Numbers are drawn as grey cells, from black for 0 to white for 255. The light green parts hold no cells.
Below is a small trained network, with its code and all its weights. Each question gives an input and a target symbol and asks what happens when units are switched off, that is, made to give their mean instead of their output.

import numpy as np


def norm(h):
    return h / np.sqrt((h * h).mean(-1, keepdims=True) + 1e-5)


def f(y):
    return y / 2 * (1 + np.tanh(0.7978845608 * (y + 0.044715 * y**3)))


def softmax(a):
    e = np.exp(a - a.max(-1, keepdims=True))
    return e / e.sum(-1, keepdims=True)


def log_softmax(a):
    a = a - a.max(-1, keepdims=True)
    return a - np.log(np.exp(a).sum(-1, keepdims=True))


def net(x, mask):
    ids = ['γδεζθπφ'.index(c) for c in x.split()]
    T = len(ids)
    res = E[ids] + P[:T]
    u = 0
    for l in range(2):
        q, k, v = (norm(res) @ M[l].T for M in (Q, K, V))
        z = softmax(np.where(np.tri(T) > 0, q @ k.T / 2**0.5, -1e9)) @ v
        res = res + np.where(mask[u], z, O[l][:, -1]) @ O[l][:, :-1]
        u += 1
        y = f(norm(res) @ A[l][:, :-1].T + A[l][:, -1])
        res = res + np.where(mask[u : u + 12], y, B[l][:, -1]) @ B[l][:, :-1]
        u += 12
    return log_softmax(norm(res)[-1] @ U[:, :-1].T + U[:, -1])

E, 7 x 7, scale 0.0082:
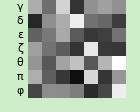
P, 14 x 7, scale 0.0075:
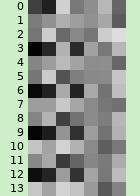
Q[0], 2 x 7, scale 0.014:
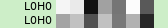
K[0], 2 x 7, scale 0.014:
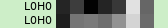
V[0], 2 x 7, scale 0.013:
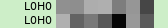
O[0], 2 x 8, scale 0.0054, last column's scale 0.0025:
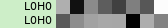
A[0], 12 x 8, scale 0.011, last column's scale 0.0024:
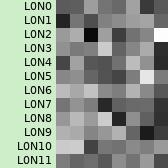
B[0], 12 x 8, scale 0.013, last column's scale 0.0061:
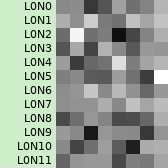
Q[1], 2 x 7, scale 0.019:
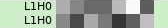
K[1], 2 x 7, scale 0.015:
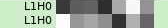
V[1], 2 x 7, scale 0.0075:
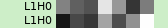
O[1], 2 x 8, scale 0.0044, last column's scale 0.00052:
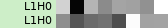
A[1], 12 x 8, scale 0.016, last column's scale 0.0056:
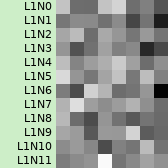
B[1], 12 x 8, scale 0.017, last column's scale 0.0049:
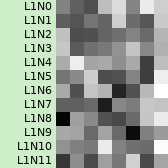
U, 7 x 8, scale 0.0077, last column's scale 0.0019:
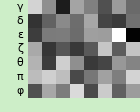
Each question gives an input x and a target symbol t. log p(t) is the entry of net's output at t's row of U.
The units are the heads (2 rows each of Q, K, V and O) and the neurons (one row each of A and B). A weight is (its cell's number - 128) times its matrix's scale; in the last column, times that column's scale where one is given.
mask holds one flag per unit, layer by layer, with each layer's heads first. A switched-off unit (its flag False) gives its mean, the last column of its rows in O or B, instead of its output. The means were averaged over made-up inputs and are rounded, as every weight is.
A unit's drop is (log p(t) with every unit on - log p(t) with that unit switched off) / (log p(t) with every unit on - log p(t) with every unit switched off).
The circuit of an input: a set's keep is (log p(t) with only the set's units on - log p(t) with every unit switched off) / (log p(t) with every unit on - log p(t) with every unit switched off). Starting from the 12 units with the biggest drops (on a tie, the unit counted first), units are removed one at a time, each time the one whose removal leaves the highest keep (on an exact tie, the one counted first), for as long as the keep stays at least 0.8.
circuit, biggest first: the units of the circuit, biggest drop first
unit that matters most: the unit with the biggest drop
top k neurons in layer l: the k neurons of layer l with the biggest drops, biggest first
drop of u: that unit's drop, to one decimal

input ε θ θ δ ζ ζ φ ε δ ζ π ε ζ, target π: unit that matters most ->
L0H0
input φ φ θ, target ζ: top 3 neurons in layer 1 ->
(L1N2; L1N7; L1N5)
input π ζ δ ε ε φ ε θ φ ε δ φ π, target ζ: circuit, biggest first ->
(L0H0; L1N6)
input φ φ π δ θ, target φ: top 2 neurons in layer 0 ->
(L0N8; L0N3)
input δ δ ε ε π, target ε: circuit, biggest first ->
(L1N0; L1N8)
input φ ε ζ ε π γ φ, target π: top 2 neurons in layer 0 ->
(L0N4; L0N1)
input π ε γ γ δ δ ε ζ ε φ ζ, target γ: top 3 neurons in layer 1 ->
(L1N9; L1N0; L1N3)
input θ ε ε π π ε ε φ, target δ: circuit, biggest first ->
(L0N5; L1N1)
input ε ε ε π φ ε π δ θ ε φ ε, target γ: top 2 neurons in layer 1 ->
(L1N5; L1N2)
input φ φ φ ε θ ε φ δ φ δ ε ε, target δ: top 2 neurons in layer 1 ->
(L1N6; L1N1)
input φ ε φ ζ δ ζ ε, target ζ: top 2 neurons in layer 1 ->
(L1N8; L1N6)
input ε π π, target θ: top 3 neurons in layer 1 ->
(L1N5; L1N10; L1N2)
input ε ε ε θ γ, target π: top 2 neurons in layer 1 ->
(L1N4; L1N7)
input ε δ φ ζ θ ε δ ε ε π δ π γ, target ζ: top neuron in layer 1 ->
(L1N6)
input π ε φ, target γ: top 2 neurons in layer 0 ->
(L0N5; L0N1)
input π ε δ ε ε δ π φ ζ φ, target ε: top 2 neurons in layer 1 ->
(L1N7; L1N6)
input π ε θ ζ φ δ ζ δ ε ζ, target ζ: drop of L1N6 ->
0.1
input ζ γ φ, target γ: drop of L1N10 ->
0.2
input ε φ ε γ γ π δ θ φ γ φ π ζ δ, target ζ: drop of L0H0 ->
0.3
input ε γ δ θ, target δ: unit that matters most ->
L1H0
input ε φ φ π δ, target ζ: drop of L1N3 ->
0.3
